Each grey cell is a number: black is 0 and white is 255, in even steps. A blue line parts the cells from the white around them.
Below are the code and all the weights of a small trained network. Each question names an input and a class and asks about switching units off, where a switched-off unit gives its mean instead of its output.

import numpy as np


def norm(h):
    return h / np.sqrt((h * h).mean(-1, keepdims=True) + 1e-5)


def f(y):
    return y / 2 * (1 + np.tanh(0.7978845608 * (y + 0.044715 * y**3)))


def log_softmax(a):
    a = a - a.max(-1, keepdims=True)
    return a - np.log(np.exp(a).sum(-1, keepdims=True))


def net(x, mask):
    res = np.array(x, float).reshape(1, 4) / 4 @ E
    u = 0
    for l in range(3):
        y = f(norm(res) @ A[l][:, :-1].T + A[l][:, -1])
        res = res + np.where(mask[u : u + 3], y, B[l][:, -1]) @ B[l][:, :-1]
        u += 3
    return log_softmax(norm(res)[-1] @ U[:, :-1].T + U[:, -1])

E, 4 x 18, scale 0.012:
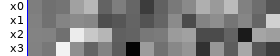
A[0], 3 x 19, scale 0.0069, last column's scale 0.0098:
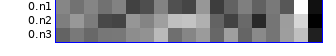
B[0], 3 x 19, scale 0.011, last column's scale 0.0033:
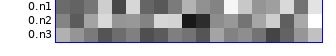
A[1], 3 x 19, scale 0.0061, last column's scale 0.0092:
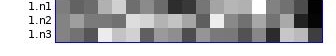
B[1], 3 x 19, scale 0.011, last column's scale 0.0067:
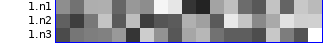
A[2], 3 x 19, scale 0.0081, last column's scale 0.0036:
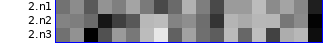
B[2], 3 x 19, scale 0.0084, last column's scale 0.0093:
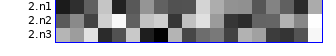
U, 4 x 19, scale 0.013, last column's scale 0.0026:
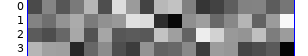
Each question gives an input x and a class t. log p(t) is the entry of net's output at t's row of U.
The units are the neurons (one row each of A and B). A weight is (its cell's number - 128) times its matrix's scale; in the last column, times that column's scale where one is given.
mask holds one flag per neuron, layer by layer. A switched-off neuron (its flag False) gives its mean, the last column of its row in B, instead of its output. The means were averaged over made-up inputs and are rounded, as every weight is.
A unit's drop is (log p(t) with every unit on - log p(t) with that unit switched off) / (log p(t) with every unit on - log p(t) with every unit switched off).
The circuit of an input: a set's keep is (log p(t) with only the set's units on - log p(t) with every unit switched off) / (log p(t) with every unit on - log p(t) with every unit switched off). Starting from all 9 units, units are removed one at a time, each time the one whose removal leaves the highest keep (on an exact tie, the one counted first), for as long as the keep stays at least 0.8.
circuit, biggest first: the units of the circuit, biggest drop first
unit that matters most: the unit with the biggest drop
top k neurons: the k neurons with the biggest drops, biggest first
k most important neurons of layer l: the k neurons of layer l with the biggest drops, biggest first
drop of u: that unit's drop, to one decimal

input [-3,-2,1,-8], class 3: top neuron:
2.n3
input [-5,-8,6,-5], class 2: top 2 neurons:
1.n2, 2.n2
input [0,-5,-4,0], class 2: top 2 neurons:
1.n2, 1.n3
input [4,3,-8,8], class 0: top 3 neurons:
2.n3, 2.n2, 0.n3
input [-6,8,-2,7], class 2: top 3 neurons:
0.n1, 2.n3, 1.n1
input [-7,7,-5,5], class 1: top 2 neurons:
0.n2, 1.n2
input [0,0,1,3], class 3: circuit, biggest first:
2.n2, 1.n2
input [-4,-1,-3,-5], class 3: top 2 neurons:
2.n3, 1.n1
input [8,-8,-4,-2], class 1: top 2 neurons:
1.n1, 0.n1
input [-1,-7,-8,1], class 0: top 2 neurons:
2.n2, 0.n1
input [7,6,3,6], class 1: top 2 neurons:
1.n1, 2.n3
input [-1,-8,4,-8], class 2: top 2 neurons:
1.n2, 2.n1
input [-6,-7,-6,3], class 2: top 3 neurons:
1.n2, 1.n3, 1.n1
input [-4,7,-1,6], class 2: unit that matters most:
0.n1
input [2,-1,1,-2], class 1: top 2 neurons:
1.n1, 2.n2
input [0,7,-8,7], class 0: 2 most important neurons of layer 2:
2.n3, 2.n2
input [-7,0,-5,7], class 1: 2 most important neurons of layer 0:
0.n2, 0.n3
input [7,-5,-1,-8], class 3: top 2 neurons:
2.n3, 0.n2
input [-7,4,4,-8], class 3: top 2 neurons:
2.n3, 0.n3
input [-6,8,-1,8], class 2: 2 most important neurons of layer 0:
0.n1, 0.n3
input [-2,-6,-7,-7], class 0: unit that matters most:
2.n2
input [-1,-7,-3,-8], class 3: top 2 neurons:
2.n3, 0.n1
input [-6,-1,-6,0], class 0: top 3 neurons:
2.n2, 1.n1, 2.n3
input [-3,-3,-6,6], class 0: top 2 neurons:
2.n3, 2.n2
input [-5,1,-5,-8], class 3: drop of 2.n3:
1.0
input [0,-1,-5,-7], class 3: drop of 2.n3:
1.1
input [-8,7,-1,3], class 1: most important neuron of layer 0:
0.n2
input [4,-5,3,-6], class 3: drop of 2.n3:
1.3
